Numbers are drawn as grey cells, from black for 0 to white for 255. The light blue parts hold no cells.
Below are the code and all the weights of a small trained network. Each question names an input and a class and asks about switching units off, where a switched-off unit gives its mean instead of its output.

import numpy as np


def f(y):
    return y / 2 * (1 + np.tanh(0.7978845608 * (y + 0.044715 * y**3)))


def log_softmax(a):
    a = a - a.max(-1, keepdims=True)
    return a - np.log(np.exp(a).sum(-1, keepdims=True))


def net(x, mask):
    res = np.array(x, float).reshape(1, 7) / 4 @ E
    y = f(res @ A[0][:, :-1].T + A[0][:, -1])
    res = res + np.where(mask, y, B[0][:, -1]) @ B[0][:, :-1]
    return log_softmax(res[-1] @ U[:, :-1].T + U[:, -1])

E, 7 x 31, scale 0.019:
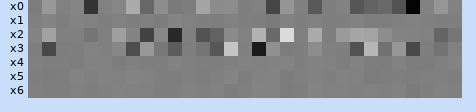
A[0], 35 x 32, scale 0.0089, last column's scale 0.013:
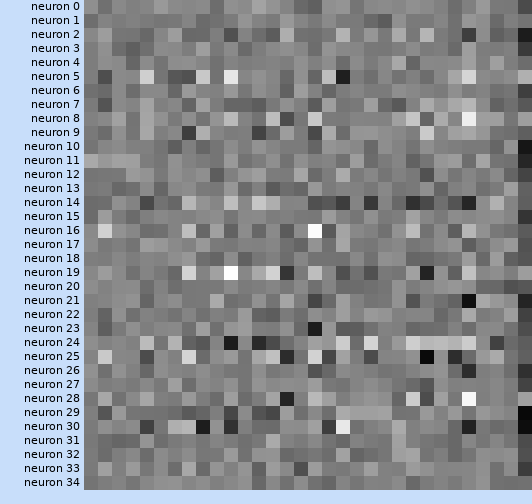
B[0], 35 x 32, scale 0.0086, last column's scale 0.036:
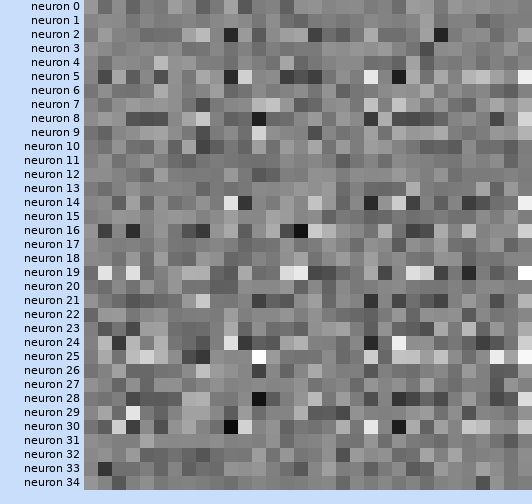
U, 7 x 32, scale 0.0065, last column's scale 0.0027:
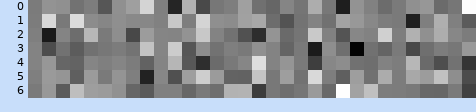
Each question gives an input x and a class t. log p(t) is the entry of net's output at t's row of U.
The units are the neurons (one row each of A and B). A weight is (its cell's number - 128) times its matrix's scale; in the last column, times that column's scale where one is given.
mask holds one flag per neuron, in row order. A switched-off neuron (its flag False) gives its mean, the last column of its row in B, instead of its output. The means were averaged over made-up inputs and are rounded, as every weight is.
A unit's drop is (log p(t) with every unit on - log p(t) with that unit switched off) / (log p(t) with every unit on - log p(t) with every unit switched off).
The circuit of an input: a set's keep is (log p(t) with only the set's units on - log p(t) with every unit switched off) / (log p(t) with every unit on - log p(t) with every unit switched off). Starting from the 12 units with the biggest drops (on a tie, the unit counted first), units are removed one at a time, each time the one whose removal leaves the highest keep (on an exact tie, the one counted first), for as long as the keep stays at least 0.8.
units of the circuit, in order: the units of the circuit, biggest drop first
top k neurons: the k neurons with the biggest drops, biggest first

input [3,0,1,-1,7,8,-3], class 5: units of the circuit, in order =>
neuron 19
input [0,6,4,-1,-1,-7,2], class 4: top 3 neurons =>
neuron 5; neuron 25; neuron 24
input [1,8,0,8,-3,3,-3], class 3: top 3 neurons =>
neuron 5; neuron 19; neuron 25
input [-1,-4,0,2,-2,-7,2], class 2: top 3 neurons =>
neuron 19; neuron 14; neuron 24
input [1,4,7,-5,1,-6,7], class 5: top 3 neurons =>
neuron 30; neuron 25; neuron 14
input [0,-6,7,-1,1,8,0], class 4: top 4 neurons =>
neuron 24; neuron 5; neuron 25; neuron 19
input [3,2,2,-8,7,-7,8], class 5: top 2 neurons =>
neuron 25; neuron 16
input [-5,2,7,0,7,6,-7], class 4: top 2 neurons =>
neuron 19; neuron 25
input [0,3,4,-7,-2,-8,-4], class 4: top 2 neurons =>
neuron 28; neuron 8
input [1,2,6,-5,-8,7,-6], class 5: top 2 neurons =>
neuron 30; neuron 25
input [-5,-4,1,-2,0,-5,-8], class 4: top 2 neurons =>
neuron 24; neuron 30
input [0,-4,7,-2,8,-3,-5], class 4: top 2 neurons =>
neuron 24; neuron 5
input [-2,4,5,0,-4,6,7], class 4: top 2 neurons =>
neuron 19; neuron 25
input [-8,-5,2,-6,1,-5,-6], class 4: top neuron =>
neuron 24
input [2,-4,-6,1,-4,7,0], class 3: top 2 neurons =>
neuron 25; neuron 14
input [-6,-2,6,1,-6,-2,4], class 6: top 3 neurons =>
neuron 24; neuron 9; neuron 7
